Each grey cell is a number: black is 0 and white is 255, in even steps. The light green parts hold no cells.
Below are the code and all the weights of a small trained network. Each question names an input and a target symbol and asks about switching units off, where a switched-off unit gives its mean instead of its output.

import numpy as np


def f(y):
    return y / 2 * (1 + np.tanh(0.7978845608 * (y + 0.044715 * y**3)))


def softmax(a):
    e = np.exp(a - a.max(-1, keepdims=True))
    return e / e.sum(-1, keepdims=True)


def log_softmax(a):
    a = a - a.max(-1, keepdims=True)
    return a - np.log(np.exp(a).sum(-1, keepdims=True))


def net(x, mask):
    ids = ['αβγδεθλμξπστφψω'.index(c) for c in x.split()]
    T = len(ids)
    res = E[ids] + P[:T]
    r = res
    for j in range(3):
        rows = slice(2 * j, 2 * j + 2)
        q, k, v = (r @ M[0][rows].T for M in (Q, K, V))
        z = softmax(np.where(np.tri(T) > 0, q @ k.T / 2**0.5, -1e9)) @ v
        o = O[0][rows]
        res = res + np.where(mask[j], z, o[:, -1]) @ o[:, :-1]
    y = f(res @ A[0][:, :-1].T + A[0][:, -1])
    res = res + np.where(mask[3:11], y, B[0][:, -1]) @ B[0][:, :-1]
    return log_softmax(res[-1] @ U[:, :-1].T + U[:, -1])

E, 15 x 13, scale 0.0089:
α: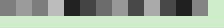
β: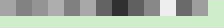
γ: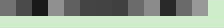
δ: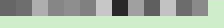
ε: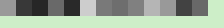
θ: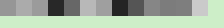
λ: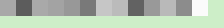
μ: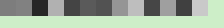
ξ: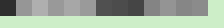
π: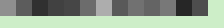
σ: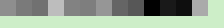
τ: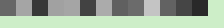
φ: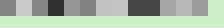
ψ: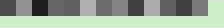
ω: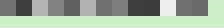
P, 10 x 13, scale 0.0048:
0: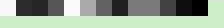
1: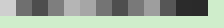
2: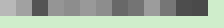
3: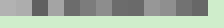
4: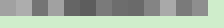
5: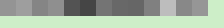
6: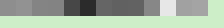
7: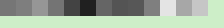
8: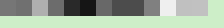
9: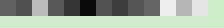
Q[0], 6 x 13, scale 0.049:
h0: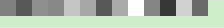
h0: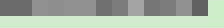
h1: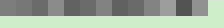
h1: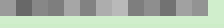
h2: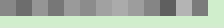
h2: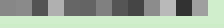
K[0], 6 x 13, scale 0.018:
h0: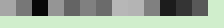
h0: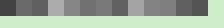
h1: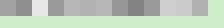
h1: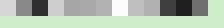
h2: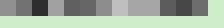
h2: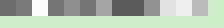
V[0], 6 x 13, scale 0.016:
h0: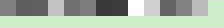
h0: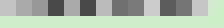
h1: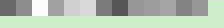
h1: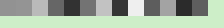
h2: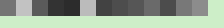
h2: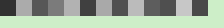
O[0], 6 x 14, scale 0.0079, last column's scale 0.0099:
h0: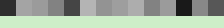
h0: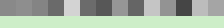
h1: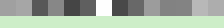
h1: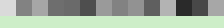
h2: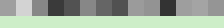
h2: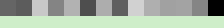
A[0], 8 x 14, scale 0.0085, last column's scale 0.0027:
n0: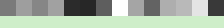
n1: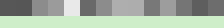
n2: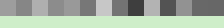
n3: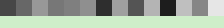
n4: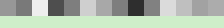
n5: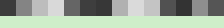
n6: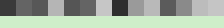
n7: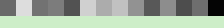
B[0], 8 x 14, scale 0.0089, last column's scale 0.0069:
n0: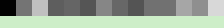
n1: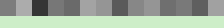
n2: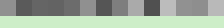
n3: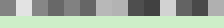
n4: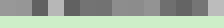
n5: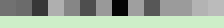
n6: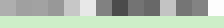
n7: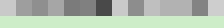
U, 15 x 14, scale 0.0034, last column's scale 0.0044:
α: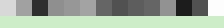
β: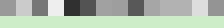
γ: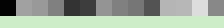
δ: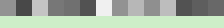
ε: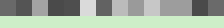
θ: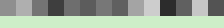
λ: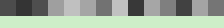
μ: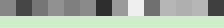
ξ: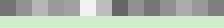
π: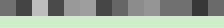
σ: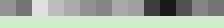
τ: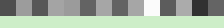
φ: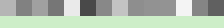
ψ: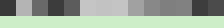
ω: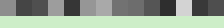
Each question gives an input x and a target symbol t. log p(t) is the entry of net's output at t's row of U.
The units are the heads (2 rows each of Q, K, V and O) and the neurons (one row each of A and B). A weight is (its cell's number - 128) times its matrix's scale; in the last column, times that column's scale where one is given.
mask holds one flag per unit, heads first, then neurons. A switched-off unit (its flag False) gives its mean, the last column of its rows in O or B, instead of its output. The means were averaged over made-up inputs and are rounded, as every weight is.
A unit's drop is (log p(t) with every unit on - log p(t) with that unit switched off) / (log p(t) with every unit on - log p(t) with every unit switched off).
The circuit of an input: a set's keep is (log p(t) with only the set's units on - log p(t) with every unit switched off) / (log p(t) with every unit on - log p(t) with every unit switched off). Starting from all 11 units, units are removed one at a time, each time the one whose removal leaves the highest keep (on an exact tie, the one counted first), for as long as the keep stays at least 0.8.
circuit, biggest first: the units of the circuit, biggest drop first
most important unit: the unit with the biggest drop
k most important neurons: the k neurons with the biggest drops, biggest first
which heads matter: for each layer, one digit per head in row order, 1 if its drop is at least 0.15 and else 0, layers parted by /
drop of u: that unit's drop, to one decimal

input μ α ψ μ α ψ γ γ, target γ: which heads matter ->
111
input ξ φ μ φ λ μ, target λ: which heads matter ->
101
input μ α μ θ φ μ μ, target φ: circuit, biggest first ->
[h0; h2]
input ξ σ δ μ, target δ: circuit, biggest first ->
[h1; h2]
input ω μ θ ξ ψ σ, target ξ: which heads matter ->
011
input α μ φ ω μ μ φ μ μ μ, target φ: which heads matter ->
100
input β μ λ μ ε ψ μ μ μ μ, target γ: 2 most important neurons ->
[n0; n6]
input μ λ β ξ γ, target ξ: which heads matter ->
011
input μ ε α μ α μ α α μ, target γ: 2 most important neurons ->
[n0; n5]
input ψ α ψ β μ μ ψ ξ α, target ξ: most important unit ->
n6
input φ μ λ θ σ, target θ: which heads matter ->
101
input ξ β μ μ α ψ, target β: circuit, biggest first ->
[n7; h0; h1]
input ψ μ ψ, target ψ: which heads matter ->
011
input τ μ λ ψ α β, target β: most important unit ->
n7
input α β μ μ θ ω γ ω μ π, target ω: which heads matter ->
100
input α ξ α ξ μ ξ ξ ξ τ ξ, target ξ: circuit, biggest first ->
[n6; h1; h2]
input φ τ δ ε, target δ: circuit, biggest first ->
[h2; h1]
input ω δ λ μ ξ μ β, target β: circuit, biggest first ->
[n7; h0; h1; h2]
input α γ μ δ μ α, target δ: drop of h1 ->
0.5
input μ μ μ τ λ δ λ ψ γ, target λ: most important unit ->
h2
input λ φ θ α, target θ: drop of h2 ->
0.6
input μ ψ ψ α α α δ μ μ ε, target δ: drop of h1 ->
0.5
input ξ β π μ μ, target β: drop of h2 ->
0.2
